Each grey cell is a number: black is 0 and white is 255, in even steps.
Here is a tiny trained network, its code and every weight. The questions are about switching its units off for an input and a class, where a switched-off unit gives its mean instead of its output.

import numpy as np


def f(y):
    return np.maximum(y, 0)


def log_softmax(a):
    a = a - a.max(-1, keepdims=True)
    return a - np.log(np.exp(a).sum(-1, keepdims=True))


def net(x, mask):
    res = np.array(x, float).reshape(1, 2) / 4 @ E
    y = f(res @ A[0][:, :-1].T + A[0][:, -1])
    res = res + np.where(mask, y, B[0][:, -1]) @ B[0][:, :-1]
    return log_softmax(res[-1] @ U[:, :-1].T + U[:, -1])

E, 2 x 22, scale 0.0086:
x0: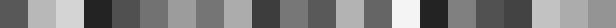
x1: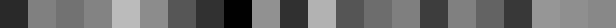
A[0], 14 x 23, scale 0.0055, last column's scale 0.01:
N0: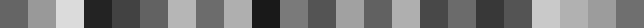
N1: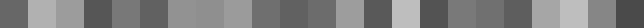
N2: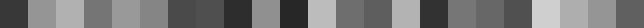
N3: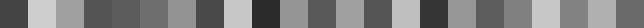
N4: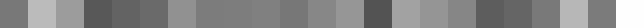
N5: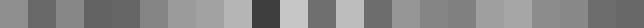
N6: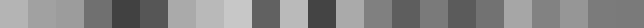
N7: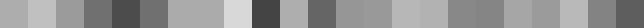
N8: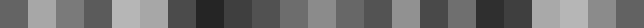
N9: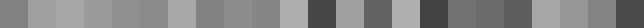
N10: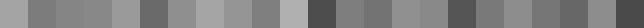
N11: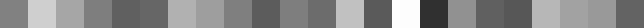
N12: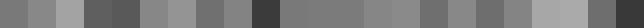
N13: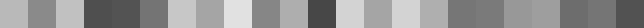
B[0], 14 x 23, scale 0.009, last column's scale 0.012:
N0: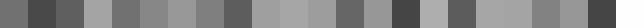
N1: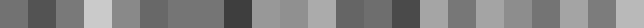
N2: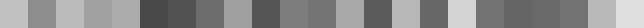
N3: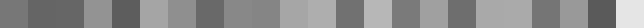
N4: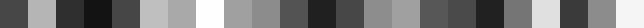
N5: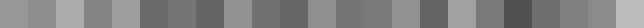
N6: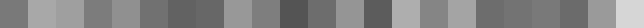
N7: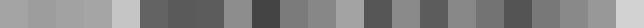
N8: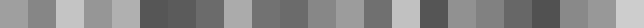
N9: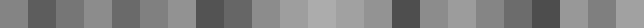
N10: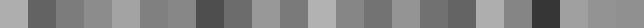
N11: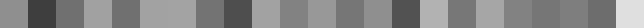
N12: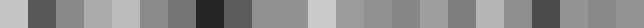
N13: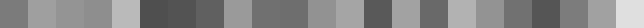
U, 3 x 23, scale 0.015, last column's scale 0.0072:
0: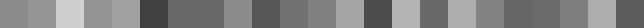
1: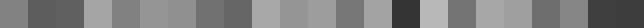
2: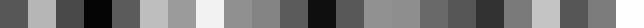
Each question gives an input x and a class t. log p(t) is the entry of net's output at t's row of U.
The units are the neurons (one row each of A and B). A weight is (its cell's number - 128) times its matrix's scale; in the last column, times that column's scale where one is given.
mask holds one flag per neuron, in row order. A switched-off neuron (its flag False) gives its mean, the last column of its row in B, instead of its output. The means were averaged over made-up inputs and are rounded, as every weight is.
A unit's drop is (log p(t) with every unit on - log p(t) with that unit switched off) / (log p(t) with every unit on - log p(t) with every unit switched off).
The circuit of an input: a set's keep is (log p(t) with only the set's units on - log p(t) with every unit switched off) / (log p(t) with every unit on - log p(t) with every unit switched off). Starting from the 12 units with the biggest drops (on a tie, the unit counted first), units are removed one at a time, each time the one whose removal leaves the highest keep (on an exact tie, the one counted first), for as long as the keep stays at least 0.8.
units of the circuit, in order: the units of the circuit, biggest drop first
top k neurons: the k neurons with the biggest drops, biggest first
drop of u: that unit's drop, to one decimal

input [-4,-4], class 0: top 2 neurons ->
(N4; N0)
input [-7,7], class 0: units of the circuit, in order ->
(N0)
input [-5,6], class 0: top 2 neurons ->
(N4; N0)
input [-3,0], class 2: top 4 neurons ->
(N0; N11; N3; N1)
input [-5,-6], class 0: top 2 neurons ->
(N4; N0)
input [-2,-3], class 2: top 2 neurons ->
(N2; N8)
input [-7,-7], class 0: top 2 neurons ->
(N0; N4)
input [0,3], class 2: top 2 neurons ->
(N13; N7)
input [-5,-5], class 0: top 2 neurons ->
(N4; N0)
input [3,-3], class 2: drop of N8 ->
0.3
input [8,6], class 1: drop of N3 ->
0.2
